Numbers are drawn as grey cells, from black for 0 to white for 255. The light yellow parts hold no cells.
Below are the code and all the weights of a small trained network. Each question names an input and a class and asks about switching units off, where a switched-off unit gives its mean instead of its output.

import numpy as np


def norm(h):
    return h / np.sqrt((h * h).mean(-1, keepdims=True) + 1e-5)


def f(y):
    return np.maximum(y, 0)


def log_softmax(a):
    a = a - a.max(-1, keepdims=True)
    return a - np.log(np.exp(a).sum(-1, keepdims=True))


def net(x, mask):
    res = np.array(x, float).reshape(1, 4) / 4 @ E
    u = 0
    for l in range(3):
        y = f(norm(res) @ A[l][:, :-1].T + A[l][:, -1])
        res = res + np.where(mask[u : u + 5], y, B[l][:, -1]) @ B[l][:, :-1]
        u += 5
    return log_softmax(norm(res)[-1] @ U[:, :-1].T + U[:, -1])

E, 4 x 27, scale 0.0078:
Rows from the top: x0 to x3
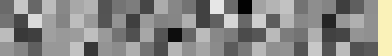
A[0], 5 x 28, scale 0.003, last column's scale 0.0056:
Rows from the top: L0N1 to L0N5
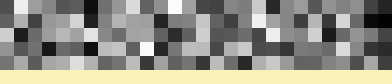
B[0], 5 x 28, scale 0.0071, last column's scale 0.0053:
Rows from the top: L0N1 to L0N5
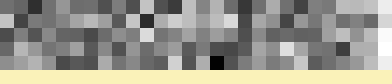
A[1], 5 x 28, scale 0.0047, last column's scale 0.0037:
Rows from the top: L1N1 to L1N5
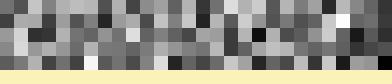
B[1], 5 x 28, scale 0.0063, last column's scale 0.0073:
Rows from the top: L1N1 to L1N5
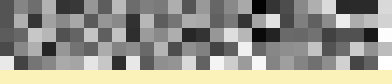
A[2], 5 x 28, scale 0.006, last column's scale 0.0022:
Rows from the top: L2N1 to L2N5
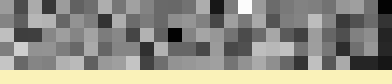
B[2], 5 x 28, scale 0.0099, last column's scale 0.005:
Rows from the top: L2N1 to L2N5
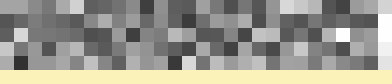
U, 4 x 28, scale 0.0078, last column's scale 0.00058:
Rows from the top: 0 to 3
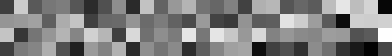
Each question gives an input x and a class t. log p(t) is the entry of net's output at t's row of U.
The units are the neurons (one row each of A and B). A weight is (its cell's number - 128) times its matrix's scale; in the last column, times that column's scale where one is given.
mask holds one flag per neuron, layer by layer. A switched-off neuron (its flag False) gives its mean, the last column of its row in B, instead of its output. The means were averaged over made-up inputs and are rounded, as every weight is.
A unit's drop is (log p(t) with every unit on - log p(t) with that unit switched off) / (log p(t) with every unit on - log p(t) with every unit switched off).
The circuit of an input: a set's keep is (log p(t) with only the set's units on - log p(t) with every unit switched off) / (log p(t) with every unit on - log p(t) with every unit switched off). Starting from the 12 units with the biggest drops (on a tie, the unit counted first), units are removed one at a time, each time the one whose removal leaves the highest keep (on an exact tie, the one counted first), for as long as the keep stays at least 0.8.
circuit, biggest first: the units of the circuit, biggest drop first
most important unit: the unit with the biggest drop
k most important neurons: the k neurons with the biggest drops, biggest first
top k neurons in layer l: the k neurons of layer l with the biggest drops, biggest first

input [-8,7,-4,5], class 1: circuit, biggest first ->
(L2N1)
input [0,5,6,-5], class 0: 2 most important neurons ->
(L2N3 L0N3)
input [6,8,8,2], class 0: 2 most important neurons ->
(L2N3 L0N3)
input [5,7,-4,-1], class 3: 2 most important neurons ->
(L1N1 L0N4)
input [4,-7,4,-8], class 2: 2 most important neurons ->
(L1N5 L1N1)
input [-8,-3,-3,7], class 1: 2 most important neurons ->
(L0N4 L2N1)
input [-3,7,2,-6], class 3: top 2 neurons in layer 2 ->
(L2N2 L2N5)
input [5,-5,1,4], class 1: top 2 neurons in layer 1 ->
(L1N1 L1N5)
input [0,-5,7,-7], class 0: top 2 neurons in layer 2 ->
(L2N3 L2N5)
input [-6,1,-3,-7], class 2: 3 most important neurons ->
(L1N5 L0N5 L1N4)
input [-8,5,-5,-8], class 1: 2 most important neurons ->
(L2N1 L0N4)
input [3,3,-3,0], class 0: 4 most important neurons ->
(L0N1 L0N4 L1N3 L2N1)
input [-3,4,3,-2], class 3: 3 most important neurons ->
(L1N1 L0N1 L0N5)
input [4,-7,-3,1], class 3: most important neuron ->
(L1N3)
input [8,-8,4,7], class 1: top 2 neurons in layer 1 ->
(L1N5 L1N1)
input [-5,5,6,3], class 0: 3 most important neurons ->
(L0N3 L1N3 L2N3)
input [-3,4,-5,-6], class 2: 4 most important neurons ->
(L1N5 L0N3 L2N3 L0N5)
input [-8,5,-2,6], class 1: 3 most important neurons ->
(L0N4 L2N1 L1N5)
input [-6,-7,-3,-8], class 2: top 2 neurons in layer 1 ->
(L1N5 L1N1)
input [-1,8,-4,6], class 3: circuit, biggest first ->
(L1N1)
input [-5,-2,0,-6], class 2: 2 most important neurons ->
(L1N5 L0N5)
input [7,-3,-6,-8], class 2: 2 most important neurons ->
(L1N5 L0N4)
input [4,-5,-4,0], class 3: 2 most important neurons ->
(L1N3 L0N4)
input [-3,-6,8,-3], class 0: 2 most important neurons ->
(L2N3 L0N3)
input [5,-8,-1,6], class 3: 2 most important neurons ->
(L1N3 L1N5)
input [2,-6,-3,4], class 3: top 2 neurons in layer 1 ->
(L1N3 L1N5)
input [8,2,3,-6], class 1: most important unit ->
L2N4
